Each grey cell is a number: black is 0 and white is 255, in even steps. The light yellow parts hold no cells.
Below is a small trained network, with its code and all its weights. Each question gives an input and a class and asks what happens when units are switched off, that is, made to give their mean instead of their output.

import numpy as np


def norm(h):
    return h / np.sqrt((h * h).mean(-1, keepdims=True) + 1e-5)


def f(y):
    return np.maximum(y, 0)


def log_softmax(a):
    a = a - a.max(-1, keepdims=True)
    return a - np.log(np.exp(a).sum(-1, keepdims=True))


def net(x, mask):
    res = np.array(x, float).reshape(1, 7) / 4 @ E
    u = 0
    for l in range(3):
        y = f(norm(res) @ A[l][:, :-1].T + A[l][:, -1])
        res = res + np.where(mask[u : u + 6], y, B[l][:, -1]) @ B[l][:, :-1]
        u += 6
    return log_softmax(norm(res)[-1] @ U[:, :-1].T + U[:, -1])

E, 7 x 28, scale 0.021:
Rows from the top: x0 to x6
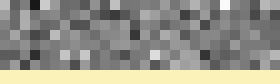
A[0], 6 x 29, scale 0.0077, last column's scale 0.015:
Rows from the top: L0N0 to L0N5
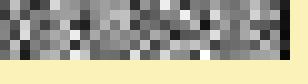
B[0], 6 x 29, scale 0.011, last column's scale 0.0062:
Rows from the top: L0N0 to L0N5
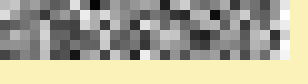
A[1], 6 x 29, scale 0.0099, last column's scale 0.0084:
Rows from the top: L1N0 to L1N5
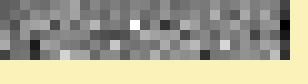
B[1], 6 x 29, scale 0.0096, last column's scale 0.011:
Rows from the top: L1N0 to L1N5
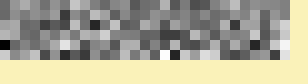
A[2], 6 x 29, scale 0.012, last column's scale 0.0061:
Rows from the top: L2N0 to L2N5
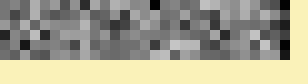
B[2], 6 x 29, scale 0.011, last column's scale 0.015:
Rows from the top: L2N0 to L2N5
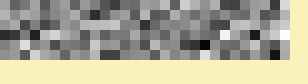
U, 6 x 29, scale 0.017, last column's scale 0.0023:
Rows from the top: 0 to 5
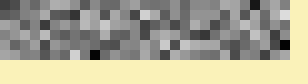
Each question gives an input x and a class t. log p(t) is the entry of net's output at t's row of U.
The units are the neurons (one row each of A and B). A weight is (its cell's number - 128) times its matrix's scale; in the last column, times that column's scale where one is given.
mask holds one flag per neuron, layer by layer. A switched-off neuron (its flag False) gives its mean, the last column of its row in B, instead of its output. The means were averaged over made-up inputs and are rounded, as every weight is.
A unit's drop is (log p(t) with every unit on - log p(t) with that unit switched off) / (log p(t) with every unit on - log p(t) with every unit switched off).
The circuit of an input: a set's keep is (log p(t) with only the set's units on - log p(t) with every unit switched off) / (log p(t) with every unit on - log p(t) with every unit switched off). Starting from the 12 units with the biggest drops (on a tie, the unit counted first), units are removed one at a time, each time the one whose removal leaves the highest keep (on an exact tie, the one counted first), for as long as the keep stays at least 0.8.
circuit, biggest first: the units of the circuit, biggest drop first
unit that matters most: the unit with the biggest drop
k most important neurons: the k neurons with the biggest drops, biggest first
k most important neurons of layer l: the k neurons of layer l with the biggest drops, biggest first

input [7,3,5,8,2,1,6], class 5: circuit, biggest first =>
(L0N0)
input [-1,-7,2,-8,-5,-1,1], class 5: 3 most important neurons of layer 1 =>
(L1N2 L1N3 L1N5)
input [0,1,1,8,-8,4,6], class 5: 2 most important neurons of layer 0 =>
(L0N0 L0N3)
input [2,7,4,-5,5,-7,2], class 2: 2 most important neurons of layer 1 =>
(L1N5 L1N3)
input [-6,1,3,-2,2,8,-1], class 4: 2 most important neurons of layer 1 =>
(L1N5 L1N4)
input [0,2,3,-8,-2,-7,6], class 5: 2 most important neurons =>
(L1N2 L1N5)
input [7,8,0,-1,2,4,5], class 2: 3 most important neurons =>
(L1N3 L2N2 L2N3)
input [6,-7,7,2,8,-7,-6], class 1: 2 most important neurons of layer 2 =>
(L2N3 L2N2)
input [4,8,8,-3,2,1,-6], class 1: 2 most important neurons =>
(L0N2 L0N1)
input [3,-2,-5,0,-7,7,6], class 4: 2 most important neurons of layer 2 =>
(L2N5 L2N3)
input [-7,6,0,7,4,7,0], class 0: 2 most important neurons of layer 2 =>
(L2N3 L2N0)
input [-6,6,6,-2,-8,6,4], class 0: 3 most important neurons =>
(L2N3 L0N5 L0N1)
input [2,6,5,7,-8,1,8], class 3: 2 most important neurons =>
(L0N4 L2N4)
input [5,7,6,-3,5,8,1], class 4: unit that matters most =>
L1N5
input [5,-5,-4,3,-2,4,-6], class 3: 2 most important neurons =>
(L0N3 L2N3)
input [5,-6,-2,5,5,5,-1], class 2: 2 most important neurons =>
(L0N1 L2N3)
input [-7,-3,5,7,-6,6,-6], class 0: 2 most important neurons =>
(L2N3 L1N2)
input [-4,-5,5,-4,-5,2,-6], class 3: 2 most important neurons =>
(L0N3 L0N5)
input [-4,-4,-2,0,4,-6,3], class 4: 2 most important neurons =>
(L2N0 L1N4)
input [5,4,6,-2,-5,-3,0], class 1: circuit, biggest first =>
(L0N2)
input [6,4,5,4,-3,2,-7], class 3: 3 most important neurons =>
(L0N3 L2N3 L0N1)
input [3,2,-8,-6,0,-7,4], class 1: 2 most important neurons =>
(L0N5 L1N5)
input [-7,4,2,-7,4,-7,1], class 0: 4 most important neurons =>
(L2N3 L1N5 L0N0 L2N5)
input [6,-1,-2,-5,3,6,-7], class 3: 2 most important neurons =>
(L0N3 L2N3)
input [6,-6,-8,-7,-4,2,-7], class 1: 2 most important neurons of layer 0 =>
(L0N5 L0N0)
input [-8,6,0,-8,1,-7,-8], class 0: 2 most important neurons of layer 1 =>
(L1N5 L1N3)
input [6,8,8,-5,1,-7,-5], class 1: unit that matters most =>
L0N2
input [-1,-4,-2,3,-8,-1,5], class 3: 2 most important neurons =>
(L0N4 L2N4)
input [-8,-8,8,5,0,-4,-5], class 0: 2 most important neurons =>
(L2N3 L0N5)
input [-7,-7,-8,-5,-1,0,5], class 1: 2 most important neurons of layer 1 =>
(L1N4 L1N2)
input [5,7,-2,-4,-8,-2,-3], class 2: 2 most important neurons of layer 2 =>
(L2N2 L2N3)
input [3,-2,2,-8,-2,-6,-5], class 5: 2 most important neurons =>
(L1N2 L1N5)
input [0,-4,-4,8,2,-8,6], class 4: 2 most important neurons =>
(L2N0 L1N2)
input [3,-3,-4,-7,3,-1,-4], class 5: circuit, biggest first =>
(L1N2)
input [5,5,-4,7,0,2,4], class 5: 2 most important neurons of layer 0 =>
(L0N0 L0N1)
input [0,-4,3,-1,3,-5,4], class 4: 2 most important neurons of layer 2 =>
(L2N0 L2N2)
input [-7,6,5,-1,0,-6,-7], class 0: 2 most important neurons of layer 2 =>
(L2N3 L2N4)
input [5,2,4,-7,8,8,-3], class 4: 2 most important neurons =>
(L1N5 L2N5)
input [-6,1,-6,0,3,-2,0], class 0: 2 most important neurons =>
(L2N3 L0N2)
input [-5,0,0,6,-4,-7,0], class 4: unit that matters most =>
L2N0
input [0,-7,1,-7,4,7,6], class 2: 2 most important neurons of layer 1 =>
(L1N5 L1N2)
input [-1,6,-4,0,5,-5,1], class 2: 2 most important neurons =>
(L2N2 L1N5)
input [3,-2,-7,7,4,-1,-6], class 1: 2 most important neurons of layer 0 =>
(L0N5 L0N4)
